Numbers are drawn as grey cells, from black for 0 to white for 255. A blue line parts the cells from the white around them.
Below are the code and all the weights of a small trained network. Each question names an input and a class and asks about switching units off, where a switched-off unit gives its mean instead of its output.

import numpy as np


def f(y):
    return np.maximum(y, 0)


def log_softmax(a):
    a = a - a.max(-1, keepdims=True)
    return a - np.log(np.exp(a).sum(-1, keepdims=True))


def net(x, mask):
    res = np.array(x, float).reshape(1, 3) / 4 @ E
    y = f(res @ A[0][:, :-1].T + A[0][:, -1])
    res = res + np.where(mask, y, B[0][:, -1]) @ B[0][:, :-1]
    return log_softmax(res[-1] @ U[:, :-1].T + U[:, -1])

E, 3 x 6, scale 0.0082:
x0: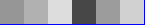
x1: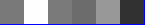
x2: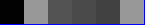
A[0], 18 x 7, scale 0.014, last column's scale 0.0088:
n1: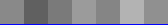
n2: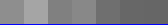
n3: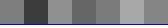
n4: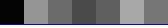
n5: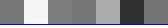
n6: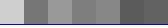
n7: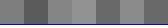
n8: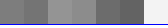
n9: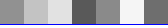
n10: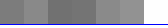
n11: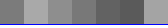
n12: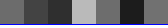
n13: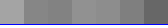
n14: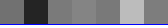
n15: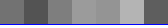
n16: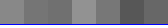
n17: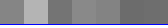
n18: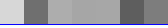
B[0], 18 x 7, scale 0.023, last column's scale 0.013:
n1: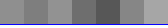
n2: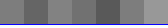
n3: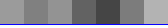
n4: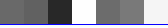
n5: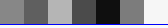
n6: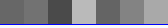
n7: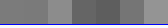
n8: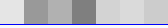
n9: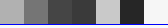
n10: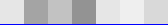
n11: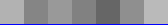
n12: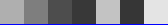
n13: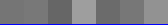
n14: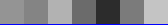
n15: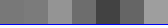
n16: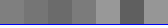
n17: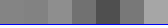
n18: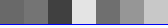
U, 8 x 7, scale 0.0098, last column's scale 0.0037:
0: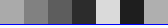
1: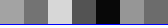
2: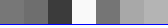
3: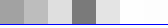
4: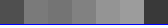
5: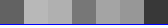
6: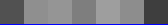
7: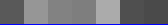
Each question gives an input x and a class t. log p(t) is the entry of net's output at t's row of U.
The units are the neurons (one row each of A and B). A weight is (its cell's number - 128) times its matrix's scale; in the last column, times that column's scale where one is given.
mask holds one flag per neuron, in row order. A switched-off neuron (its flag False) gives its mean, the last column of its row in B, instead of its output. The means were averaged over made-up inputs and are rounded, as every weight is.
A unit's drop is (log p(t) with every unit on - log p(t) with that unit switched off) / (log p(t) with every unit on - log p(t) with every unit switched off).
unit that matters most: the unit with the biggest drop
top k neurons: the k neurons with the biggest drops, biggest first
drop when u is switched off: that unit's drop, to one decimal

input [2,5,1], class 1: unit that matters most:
n5
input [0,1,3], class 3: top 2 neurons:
n18, n6
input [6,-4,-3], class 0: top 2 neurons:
n9, n5
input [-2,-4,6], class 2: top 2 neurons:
n4, n5
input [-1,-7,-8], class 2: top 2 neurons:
n18, n5
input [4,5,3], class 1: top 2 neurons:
n5, n12
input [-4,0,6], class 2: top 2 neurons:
n4, n9
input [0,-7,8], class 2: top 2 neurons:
n4, n5
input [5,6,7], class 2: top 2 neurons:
n4, n12
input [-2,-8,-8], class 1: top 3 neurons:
n14, n4, n3
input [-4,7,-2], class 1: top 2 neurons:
n5, n9
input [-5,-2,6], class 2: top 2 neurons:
n4, n9
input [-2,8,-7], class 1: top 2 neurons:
n5, n4
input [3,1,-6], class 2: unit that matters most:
n18
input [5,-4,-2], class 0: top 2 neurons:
n9, n5
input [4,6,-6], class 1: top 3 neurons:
n5, n4, n12
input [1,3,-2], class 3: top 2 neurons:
n4, n14
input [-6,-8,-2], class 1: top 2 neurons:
n14, n9
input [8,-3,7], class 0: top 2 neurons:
n9, n18
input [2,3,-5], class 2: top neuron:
n18
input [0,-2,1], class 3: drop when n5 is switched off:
0.5
